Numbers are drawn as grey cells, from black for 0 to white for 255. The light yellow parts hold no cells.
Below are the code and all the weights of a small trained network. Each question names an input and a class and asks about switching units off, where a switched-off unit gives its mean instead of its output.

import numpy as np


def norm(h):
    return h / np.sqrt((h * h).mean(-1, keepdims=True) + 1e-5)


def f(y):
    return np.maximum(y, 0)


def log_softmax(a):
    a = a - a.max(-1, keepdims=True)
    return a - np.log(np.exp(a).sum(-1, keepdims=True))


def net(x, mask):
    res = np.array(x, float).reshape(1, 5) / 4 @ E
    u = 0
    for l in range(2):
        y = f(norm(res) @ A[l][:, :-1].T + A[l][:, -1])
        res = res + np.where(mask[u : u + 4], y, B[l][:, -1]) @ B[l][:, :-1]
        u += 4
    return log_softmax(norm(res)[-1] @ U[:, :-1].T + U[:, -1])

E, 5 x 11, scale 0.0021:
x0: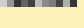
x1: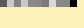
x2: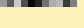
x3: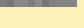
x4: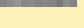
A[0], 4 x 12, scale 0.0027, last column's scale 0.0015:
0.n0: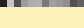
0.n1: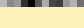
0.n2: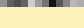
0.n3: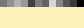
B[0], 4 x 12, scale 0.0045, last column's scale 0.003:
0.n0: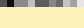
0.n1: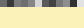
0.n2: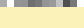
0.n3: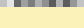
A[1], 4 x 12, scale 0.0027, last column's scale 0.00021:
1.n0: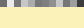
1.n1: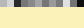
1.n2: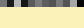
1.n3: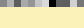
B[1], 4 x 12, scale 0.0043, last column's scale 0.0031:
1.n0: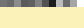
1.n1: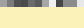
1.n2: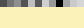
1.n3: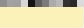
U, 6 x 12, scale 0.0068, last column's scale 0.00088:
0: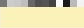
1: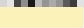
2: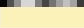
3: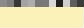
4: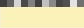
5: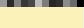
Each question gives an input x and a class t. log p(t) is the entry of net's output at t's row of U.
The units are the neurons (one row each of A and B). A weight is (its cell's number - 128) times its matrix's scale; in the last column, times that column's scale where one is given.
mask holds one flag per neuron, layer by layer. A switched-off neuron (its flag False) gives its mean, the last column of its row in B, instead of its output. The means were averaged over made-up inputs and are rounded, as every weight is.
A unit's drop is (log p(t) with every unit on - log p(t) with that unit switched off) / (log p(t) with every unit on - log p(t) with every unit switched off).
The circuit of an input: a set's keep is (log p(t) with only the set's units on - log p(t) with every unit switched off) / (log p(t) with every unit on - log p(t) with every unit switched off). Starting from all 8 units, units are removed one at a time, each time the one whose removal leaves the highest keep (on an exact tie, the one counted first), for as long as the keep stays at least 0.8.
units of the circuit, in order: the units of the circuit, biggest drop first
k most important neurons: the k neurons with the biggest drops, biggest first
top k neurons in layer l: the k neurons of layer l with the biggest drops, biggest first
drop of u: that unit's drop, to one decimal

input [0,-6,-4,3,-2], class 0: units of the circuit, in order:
(0.n2)
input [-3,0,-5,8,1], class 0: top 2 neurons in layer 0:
(0.n2 0.n1)
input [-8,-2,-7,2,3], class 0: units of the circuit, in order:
(0.n2 1.n3)
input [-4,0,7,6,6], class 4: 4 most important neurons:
(0.n2 1.n2 1.n3 1.n0)
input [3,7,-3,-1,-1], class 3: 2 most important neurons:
(0.n0 1.n1)
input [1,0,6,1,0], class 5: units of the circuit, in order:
(0.n2 0.n1)
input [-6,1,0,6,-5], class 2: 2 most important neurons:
(0.n2 0.n3)
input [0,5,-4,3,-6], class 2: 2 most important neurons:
(0.n0 1.n1)
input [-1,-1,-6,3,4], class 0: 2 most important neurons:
(0.n2 1.n0)
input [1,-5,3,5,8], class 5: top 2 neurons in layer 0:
(0.n1 0.n0)
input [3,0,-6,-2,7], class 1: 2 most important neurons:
(0.n2 1.n3)
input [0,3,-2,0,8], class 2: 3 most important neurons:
(0.n0 1.n1 1.n2)
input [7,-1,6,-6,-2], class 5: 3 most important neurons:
(0.n1 0.n2 1.n3)
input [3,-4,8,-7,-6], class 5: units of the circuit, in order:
(0.n1)
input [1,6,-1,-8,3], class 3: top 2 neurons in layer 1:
(1.n1 1.n3)
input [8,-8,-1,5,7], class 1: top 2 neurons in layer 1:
(1.n3 1.n0)
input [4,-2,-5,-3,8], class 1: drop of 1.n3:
0.1
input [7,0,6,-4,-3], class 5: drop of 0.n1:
0.9
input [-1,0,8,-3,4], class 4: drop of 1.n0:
0.2
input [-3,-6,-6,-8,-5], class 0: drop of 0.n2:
0.0
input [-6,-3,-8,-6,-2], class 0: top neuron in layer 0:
(0.n2)
